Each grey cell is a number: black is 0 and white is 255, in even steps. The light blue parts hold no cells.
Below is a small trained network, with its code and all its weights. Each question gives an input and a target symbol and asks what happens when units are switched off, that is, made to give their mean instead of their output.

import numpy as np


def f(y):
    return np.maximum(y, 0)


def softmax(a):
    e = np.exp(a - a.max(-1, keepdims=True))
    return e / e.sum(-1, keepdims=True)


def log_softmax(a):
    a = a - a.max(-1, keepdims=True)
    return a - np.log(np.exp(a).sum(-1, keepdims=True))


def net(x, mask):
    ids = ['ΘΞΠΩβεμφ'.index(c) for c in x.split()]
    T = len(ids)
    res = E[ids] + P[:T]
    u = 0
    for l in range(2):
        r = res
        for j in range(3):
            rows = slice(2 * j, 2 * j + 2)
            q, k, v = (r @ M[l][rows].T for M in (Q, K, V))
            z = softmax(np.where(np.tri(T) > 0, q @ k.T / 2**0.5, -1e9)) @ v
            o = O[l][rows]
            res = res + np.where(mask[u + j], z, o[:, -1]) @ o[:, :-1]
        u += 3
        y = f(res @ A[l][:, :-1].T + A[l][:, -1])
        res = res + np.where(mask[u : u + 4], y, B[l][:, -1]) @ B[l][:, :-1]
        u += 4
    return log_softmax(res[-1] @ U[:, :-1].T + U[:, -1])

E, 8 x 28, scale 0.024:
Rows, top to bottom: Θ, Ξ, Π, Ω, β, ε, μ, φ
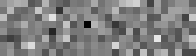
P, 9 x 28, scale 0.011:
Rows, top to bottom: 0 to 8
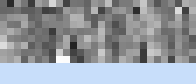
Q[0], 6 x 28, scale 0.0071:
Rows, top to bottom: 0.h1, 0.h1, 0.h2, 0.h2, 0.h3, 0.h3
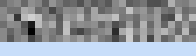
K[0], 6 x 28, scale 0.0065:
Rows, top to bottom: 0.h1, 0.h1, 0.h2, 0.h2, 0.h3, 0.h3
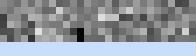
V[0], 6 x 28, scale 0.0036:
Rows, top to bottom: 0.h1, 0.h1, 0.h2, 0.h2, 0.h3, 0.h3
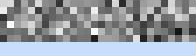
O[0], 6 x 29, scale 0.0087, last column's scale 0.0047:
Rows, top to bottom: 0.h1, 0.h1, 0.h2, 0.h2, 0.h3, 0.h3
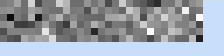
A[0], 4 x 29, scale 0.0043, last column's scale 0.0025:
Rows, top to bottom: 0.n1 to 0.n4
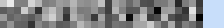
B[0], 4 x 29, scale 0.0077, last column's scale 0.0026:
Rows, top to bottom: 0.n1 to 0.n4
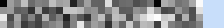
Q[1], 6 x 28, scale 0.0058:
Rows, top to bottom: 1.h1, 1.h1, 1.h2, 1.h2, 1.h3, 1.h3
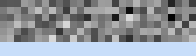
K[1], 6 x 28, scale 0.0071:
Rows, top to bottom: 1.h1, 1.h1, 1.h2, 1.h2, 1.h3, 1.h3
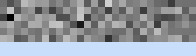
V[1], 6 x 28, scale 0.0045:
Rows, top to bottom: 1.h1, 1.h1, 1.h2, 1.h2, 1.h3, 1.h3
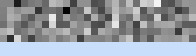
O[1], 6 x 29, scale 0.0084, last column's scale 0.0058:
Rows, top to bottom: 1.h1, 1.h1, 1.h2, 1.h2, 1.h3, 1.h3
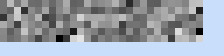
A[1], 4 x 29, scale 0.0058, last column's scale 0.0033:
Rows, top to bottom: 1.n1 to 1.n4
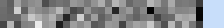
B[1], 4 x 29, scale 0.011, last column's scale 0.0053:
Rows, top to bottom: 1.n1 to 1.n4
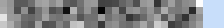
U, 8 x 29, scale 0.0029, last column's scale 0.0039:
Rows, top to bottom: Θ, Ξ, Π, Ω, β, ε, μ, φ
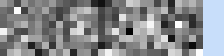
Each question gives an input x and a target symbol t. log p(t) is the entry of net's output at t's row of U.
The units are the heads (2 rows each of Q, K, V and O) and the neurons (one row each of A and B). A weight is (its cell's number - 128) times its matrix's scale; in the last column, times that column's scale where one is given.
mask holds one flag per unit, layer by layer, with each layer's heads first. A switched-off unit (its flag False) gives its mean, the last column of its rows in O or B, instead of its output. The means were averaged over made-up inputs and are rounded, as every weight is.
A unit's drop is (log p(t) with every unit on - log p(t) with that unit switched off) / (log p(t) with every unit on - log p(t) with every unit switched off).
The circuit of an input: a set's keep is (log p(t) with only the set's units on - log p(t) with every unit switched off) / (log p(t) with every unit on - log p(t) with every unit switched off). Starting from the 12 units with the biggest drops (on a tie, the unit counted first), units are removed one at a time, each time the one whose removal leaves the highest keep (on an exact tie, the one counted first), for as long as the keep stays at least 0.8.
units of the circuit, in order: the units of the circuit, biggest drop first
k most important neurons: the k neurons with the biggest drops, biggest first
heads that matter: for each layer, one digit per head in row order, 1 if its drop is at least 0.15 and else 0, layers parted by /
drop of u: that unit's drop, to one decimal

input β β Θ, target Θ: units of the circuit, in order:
[1.h2]
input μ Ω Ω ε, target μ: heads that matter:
000 / 101
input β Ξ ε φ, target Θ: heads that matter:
000 / 010
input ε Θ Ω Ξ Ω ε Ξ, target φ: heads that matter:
101 / 000
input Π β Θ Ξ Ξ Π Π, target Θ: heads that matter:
111 / 001
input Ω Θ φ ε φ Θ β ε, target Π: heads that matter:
000 / 101
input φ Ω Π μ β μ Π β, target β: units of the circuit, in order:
[1.h2 0.h3 0.h1]
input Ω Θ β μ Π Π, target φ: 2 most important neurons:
[0.n1 0.n2]
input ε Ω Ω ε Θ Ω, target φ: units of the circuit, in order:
[1.h1 1.h2]
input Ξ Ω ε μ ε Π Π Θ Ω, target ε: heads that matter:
001 / 010
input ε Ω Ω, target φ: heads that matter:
000 / 100
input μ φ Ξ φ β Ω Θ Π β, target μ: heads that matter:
000 / 101
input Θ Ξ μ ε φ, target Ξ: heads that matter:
000 / 101
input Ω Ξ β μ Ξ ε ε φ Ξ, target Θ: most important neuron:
[1.n2]
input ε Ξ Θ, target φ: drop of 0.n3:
0.0
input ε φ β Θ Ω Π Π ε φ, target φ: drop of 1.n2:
0.1
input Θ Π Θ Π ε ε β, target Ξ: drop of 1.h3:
0.4
